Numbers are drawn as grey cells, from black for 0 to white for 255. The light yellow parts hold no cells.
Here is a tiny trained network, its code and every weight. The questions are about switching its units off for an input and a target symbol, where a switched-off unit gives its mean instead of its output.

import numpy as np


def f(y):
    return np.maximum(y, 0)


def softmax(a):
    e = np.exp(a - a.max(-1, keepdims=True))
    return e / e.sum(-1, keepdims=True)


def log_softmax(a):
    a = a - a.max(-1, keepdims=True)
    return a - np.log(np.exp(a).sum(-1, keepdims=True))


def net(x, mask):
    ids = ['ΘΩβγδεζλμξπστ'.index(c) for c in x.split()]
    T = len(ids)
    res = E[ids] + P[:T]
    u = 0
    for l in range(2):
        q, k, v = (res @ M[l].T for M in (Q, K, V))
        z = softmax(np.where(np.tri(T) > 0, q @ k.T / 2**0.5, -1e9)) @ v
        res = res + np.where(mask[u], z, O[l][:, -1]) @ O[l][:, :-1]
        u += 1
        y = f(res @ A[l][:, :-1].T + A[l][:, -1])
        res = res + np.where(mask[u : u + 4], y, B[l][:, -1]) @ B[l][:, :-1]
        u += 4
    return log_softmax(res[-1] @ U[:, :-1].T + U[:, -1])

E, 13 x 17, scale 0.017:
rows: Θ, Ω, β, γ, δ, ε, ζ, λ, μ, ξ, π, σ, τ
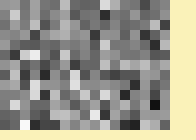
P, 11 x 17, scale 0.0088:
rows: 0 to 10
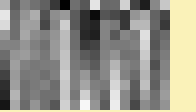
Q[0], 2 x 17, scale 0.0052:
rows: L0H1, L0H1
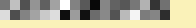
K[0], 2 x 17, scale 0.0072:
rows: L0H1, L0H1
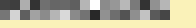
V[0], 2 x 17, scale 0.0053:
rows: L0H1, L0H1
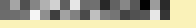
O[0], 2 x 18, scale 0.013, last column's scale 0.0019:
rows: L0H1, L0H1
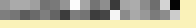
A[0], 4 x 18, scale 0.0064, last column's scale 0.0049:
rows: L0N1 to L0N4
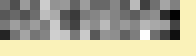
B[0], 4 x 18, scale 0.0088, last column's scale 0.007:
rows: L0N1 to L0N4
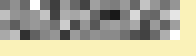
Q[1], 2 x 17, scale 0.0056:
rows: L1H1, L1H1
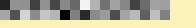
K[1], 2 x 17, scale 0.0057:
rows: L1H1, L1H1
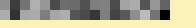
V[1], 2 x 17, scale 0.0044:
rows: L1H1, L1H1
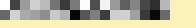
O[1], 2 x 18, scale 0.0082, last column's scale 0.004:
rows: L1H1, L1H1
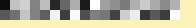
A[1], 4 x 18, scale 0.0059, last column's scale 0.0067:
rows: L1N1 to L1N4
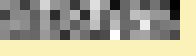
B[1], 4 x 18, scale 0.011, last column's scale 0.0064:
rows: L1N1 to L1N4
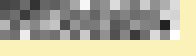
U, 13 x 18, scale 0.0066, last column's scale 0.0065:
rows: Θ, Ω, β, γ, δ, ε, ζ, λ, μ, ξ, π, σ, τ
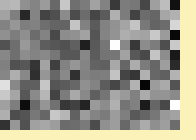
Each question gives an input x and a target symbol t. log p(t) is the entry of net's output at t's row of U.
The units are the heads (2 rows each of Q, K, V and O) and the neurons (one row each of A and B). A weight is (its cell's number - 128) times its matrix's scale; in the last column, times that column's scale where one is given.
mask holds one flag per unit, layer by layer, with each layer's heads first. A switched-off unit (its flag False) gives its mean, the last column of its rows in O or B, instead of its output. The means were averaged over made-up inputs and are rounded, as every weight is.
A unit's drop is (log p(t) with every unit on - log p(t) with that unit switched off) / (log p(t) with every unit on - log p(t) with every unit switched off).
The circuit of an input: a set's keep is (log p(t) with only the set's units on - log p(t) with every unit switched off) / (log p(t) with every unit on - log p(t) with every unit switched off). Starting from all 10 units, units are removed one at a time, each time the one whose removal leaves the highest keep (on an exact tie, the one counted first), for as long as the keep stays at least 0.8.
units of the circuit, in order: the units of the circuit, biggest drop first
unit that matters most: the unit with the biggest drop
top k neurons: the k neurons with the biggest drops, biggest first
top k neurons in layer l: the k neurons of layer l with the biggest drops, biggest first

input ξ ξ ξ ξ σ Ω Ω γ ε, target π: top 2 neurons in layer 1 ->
L1N4, L1N1
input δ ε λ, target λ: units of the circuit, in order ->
L0H1, L1H1
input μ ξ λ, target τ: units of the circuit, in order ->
L1H1, L1N2, L0H1
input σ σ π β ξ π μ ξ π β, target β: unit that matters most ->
L0N4
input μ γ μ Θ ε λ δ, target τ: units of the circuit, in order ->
L1H1, L0H1, L1N2
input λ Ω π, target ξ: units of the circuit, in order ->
L0H1, L1H1
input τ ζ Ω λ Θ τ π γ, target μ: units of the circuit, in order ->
L0H1, L0N2
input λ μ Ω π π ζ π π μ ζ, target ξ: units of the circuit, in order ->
L0H1, L1H1
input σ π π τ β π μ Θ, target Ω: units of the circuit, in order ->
L1H1, L1N3
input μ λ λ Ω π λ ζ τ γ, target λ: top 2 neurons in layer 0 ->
L0N4, L0N2
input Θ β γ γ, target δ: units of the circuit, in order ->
L0N2, L0N1, L0H1
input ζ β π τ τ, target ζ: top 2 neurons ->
L0N2, L1N1
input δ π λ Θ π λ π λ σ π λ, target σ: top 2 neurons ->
L0N4, L1N1
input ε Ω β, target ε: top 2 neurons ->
L1N4, L1N1
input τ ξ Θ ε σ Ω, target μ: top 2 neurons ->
L0N2, L1N4
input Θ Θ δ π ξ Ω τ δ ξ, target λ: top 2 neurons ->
L0N4, L1N4
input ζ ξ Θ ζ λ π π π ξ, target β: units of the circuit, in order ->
L1H1, L0N4
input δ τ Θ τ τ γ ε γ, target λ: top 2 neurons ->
L0N4, L1N1
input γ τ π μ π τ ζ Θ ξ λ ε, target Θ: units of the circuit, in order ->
L0H1
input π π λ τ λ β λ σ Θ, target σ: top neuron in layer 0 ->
L0N4
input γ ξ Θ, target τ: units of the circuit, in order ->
L1H1, L1N2
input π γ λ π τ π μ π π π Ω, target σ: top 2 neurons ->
L0N2, L1N1
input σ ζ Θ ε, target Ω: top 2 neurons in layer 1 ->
L1N3, L1N4
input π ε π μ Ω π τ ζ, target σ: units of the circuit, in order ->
L0H1, L0N2
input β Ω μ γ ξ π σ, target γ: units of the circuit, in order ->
L0H1, L1N4
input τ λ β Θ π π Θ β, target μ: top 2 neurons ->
L0N2, L1N4
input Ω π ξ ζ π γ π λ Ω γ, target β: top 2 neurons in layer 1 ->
L1N4, L1N2
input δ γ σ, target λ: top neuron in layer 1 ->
L1N1
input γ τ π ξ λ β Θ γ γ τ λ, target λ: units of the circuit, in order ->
L1H1, L0N4
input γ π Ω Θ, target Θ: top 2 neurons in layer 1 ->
L1N1, L1N3
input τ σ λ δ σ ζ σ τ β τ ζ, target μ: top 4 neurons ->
L0N2, L1N3, L1N1, L1N4
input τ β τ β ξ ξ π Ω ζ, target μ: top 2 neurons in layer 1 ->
L1N1, L1N4
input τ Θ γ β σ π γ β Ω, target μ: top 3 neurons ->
L0N2, L1N4, L1N1
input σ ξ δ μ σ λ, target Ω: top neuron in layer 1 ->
L1N3
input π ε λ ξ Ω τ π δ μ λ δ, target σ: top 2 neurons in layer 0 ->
L0N2, L0N4
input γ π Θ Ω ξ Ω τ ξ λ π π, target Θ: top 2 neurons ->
L1N1, L1N3
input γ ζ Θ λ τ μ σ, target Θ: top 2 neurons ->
L1N1, L1N2
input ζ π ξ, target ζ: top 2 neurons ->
L1N1, L0N2
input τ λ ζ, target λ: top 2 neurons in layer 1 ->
L1N4, L1N2
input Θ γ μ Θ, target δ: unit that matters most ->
L0N2
